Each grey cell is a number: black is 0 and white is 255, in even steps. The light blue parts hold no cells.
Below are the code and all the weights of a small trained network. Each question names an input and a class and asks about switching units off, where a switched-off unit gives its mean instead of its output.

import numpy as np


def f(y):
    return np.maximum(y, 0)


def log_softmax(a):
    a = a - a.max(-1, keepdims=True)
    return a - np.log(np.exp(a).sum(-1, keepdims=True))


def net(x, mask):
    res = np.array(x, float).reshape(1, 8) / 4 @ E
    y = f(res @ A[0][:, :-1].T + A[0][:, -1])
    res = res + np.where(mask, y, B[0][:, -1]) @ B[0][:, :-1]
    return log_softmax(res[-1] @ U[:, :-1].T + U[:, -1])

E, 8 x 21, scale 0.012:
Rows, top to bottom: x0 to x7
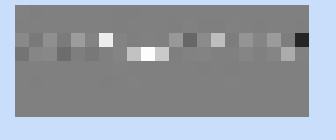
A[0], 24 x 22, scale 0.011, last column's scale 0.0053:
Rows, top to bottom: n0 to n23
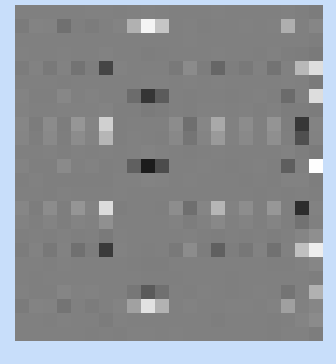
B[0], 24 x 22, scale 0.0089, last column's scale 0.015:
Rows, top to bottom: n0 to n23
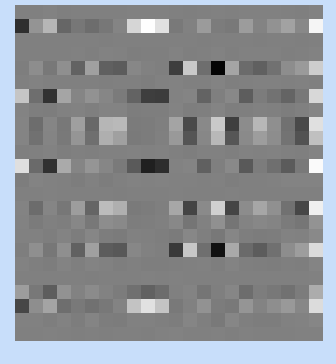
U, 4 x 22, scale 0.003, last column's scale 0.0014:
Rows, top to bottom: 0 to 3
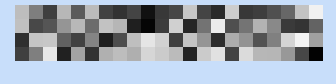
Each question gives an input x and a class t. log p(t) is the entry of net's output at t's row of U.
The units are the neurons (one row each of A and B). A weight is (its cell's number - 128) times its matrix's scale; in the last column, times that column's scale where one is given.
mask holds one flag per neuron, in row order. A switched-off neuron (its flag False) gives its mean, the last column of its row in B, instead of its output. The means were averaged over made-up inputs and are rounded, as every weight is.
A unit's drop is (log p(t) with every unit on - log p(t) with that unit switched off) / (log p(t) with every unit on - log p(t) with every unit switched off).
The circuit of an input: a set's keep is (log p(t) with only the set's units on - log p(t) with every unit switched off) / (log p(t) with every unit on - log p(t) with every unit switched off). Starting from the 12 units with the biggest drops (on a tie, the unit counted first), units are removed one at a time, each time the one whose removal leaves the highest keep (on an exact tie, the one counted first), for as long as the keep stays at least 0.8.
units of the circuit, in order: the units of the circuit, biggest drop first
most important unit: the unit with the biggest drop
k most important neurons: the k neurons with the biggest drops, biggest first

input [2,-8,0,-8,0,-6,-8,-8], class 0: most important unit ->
n14
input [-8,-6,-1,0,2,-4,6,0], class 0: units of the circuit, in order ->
(n1; n14)
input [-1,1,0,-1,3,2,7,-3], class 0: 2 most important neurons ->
(n14; n8)
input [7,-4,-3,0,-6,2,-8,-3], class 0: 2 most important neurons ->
(n1; n21)
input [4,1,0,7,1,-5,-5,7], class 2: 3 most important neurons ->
(n14; n8; n9)
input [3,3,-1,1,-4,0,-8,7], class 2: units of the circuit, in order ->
(n11; n14)
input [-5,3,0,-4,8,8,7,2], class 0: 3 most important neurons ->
(n14; n8; n9)
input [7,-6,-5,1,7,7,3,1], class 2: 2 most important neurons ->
(n11; n6)
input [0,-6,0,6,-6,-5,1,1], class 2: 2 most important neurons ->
(n14; n8)
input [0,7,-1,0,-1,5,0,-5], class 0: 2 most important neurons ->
(n1; n21)
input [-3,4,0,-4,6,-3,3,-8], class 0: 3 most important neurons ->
(n14; n8; n9)
